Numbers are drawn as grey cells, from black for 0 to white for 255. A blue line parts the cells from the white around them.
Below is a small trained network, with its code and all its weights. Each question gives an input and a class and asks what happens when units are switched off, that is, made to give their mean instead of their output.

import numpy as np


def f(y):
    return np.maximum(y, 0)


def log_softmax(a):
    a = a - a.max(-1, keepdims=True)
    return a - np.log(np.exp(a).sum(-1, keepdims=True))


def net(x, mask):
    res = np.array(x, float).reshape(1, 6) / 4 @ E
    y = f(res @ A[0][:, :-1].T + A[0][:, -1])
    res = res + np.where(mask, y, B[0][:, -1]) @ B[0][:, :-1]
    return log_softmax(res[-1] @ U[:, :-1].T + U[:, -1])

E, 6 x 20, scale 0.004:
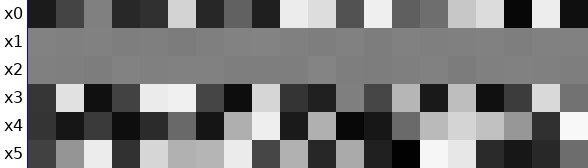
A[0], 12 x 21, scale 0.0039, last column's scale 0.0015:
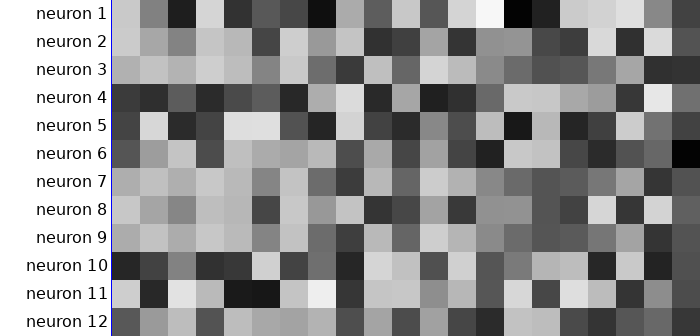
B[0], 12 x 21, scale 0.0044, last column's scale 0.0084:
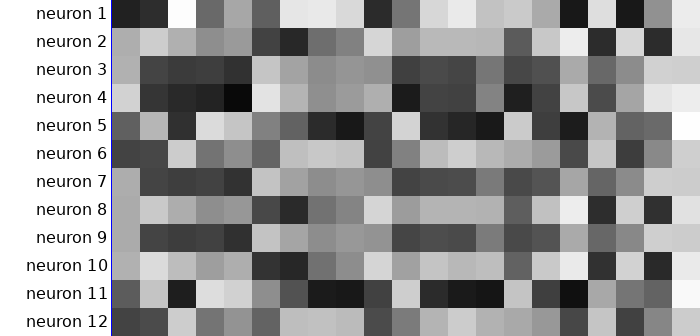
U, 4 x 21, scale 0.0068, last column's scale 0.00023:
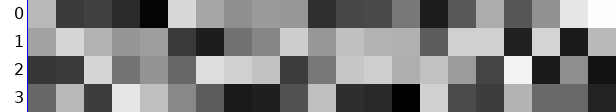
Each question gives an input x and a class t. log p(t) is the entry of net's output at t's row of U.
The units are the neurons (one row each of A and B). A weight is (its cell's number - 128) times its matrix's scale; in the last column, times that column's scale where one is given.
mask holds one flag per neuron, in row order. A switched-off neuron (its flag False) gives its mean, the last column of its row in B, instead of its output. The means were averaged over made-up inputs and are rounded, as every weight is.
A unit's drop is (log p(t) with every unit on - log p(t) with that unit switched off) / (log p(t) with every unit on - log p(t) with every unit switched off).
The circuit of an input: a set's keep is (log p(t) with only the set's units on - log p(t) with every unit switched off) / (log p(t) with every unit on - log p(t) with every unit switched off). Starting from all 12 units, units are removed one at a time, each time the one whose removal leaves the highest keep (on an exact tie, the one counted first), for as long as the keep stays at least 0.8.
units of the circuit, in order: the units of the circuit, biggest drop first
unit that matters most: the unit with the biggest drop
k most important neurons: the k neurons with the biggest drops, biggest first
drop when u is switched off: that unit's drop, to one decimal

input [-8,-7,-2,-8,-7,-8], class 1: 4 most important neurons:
[neuron 2; neuron 8; neuron 5; neuron 4]
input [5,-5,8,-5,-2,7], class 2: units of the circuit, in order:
[neuron 6]
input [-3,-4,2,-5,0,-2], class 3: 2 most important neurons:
[neuron 11; neuron 10]
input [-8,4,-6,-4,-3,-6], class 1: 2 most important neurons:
[neuron 2; neuron 8]
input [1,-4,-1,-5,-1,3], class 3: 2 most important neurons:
[neuron 11; neuron 1]
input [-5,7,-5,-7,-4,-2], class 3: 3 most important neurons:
[neuron 11; neuron 10; neuron 4]
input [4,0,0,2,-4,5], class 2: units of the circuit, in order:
[neuron 6; neuron 12]
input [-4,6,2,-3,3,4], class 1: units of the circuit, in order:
[neuron 2; neuron 8]
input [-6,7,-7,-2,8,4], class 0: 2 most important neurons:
[neuron 4; neuron 10]
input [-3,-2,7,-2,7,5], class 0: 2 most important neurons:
[neuron 4; neuron 1]
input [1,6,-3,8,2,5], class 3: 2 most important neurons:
[neuron 5; neuron 1]
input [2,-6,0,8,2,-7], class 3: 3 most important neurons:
[neuron 5; neuron 6; neuron 12]
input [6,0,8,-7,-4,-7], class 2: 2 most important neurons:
[neuron 1; neuron 5]
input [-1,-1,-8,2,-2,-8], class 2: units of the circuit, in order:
[neuron 1]
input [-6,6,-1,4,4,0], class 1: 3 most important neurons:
[neuron 2; neuron 8; neuron 11]
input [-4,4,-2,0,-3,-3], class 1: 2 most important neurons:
[neuron 4; neuron 2]
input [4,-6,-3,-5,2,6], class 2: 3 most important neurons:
[neuron 6; neuron 5; neuron 12]
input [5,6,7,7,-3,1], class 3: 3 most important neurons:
[neuron 5; neuron 2; neuron 8]
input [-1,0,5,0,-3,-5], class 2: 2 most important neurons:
[neuron 1; neuron 4]
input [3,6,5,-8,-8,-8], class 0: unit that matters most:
neuron 3
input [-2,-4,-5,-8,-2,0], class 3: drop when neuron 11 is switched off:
0.7
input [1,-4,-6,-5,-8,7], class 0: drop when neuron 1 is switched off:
0.2
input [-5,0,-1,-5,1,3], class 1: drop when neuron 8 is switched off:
0.5
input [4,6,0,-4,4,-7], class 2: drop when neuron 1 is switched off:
1.3
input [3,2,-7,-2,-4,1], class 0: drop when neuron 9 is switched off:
0.1
